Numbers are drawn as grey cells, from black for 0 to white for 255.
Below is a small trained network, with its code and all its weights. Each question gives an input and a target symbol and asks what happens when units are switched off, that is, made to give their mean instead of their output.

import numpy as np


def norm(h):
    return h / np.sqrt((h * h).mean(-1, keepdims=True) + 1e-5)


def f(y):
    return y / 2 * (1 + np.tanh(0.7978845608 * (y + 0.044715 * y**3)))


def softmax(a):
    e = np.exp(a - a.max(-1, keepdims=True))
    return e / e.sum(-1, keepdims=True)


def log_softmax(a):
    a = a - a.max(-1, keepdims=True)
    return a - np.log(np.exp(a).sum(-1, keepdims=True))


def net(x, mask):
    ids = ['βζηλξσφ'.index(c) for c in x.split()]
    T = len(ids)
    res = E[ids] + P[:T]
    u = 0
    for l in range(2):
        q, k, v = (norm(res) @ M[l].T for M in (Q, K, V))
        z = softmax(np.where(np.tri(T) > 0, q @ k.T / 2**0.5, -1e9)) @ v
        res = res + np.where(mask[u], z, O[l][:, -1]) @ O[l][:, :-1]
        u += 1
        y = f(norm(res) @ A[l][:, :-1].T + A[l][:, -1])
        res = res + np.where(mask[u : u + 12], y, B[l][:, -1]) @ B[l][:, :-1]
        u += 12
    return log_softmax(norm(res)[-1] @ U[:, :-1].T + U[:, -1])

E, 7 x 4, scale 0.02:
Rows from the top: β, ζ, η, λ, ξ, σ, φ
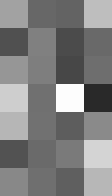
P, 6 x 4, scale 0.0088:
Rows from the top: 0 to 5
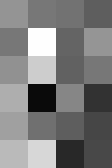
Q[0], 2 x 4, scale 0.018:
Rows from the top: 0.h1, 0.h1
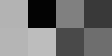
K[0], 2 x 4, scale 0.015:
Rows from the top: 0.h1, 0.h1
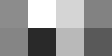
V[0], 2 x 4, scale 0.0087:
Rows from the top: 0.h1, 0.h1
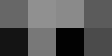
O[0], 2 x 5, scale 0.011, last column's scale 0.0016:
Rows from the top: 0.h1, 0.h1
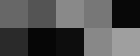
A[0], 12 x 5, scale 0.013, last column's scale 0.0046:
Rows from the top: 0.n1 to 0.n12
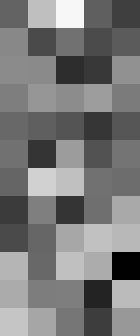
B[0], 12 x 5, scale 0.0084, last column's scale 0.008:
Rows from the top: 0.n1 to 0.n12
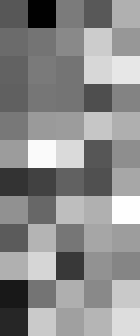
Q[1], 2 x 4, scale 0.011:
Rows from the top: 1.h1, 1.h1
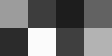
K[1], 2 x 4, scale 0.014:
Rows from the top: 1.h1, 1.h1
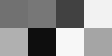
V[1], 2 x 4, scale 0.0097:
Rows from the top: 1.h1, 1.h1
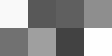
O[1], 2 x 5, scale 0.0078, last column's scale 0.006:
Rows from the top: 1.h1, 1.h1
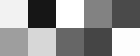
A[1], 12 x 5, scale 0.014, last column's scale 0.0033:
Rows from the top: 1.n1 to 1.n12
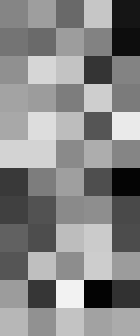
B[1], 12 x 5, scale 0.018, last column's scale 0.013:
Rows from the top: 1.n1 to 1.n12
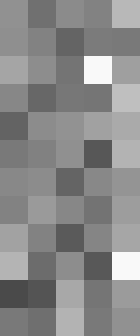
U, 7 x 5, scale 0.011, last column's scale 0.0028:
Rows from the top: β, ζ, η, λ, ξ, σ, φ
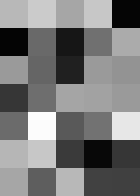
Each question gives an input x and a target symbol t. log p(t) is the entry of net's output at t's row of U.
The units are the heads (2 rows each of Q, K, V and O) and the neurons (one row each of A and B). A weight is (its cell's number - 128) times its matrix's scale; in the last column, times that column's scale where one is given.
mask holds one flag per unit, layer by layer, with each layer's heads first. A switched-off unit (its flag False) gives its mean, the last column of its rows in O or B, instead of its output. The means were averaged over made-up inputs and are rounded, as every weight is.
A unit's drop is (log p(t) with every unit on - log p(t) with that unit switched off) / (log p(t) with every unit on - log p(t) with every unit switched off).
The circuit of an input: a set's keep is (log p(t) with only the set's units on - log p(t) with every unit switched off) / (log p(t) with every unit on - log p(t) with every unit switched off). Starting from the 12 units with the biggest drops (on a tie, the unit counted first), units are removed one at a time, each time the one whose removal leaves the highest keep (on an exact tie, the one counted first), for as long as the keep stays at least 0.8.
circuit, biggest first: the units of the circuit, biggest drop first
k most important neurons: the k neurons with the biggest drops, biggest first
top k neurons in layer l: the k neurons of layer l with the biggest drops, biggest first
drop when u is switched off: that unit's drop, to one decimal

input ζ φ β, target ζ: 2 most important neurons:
(1.n10, 1.n3)
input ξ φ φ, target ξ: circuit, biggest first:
(1.h1, 0.n8)
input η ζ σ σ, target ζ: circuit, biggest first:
(0.h1)
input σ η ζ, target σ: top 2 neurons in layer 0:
(0.n9, 0.n1)
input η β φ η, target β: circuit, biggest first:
(0.n12, 0.h1)
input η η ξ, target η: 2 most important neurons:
(1.n10, 0.n12)
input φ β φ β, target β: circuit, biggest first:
(1.h1, 0.h1)
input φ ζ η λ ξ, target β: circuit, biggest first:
(0.h1, 1.n3)
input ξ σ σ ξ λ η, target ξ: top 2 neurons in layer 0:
(0.n12, 0.n11)
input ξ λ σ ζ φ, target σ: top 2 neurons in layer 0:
(0.n1, 0.n7)
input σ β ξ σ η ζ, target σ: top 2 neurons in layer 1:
(1.n10, 1.n3)
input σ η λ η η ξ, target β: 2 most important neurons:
(1.n3, 1.n10)
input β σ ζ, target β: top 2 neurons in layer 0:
(0.n11, 0.n9)
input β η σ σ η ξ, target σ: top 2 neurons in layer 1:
(1.n3, 1.n10)
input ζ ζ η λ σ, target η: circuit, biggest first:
(1.n9)
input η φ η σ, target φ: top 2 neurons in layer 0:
(0.n12, 0.n11)
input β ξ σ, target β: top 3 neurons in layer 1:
(1.n3, 1.n5, 1.n11)
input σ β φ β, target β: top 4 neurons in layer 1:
(1.n3, 1.n10, 1.n5, 1.n11)
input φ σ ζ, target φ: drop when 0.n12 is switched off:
0.2
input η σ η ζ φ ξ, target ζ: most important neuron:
(1.n10)
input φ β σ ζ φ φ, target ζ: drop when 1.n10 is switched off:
0.3
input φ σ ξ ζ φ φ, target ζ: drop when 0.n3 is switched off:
0.0
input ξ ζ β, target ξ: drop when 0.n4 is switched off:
0.1
